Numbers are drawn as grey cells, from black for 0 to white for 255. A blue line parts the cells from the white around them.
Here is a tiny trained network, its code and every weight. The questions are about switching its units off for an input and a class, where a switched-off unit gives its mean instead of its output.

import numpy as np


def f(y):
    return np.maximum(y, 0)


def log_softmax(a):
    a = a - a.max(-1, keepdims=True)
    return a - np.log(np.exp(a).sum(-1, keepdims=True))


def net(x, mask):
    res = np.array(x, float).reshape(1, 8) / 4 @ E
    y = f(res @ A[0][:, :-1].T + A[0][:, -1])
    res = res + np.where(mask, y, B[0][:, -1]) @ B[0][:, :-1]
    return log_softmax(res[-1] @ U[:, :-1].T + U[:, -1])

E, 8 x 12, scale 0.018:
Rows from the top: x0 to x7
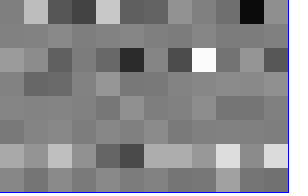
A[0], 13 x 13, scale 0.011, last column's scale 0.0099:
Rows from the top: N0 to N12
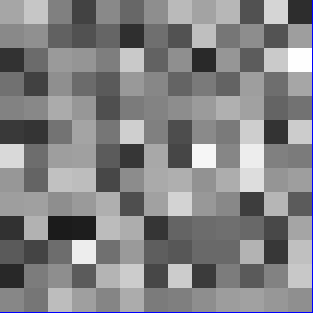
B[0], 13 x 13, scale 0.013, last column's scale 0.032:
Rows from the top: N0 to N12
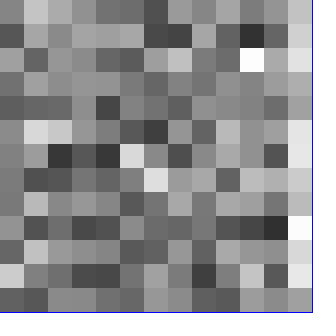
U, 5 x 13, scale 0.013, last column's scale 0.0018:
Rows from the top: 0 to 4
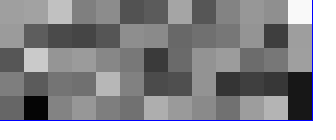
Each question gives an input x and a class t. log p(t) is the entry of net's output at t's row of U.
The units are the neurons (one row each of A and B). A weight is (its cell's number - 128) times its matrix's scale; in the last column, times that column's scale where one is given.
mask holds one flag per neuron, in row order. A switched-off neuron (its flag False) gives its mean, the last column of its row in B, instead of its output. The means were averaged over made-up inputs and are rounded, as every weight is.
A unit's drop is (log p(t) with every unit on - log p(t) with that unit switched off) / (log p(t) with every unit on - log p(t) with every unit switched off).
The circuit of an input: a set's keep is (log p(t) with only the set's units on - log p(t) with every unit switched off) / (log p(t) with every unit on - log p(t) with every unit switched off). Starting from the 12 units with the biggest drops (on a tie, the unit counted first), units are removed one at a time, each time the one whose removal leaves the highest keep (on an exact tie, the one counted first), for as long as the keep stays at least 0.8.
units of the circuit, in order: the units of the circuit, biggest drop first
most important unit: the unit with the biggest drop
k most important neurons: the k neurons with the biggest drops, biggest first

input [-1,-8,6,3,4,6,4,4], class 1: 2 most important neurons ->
(N6, N5)
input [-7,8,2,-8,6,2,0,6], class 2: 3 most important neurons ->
(N5, N11, N9)
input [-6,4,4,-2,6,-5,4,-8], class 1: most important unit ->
N6
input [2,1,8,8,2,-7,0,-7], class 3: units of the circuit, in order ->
(N1, N5)
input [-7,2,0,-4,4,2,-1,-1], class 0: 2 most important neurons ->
(N5, N1)
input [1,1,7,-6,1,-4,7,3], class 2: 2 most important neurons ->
(N0, N11)
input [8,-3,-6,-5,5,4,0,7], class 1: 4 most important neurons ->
(N9, N11, N5, N10)
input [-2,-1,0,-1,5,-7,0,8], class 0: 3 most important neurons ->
(N9, N1, N6)
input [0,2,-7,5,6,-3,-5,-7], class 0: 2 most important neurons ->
(N6, N2)
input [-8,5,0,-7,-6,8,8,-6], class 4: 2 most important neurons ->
(N7, N9)
